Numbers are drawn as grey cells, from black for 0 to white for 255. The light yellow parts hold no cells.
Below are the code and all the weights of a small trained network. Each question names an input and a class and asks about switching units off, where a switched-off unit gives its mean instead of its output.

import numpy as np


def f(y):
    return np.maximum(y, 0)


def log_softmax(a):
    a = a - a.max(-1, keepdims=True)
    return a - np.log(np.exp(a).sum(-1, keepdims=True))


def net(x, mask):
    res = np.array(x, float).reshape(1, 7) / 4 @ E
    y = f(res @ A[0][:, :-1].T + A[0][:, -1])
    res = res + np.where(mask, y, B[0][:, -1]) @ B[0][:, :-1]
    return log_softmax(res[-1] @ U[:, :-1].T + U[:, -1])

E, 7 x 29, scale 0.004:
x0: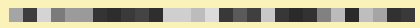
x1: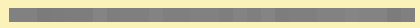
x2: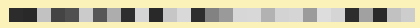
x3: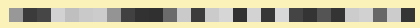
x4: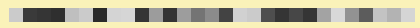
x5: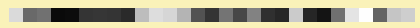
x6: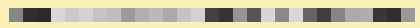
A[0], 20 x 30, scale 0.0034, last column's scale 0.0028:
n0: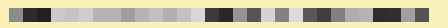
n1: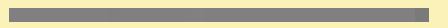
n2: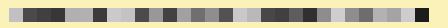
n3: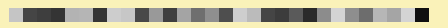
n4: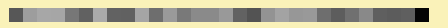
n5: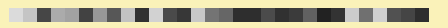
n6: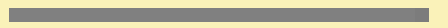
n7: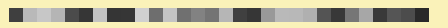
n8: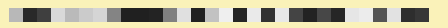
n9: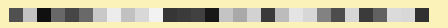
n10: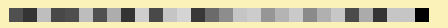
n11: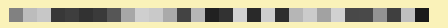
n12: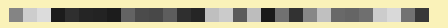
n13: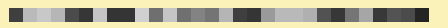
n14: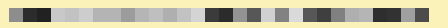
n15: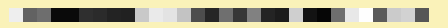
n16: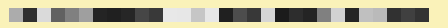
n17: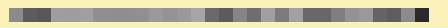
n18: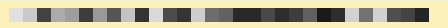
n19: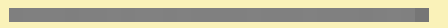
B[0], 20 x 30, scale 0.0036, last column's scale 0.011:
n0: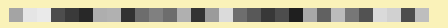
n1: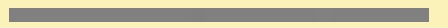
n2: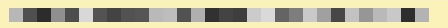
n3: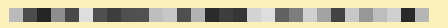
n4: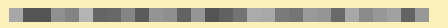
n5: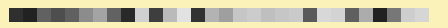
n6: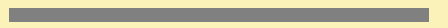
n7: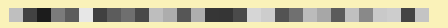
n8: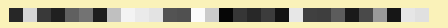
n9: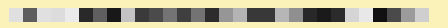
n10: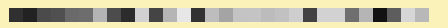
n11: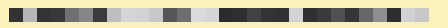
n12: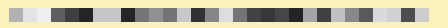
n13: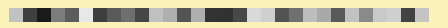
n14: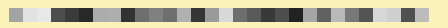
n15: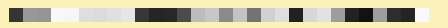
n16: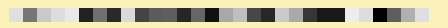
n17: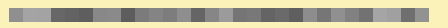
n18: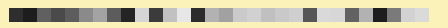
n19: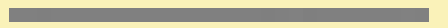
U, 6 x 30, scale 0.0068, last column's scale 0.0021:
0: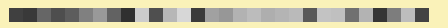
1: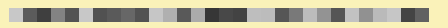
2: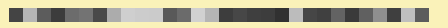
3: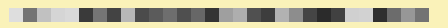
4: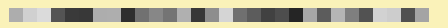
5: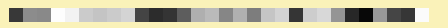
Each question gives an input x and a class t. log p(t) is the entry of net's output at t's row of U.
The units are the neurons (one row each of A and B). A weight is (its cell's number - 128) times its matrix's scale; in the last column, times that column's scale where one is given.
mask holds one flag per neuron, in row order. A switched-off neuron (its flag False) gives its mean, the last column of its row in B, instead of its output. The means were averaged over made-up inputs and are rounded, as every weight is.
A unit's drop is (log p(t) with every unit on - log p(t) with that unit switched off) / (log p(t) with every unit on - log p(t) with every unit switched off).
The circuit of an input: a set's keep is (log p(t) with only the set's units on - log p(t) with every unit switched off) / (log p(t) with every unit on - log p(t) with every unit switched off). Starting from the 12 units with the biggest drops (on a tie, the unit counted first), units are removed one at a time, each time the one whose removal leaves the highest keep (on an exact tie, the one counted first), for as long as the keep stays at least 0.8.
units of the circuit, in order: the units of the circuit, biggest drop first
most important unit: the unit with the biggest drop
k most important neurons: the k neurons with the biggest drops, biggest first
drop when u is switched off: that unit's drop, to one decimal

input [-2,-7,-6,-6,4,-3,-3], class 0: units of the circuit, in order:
[n18 n5]
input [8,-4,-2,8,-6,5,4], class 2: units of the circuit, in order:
[n8]
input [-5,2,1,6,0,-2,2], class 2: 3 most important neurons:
[n8 n16 n15]
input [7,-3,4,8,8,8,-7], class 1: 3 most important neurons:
[n3 n2 n11]
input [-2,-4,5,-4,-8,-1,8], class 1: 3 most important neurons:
[n13 n7 n12]
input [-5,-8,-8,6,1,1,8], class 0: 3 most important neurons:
[n18 n5 n12]
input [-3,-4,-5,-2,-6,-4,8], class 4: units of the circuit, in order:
[n0 n14]
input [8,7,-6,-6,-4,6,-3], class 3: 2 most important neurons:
[n16 n8]
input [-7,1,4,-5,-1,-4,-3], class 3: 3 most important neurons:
[n9 n8 n15]
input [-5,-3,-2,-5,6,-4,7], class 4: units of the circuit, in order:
[n0 n14]
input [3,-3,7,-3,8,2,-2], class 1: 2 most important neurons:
[n3 n2]
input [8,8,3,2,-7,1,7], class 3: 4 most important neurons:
[n16 n3 n2 n12]
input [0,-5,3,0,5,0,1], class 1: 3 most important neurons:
[n18 n5 n3]
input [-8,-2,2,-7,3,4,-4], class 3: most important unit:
n9
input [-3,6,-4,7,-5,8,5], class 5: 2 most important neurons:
[n15 n11]
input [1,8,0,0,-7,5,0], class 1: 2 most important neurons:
[n13 n7]
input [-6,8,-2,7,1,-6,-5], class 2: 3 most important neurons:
[n8 n15 n16]
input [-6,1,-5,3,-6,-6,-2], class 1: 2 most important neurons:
[n15 n16]
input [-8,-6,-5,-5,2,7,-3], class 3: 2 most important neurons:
[n9 n8]
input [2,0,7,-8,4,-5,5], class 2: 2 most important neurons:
[n11 n18]
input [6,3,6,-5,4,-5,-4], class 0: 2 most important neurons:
[n15 n10]
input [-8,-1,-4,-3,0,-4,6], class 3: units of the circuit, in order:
[n9]
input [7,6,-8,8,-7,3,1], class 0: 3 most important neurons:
[n18 n5 n11]
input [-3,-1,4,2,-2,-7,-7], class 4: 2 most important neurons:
[n15 n12]
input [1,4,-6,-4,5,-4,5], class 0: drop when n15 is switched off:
0.2
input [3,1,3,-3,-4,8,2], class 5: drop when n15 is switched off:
0.9
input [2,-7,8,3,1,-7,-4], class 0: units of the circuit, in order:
[n15]
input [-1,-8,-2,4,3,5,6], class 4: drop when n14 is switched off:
0.5
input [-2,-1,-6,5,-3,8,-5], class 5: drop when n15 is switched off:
1.2
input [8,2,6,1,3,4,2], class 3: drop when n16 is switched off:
1.4
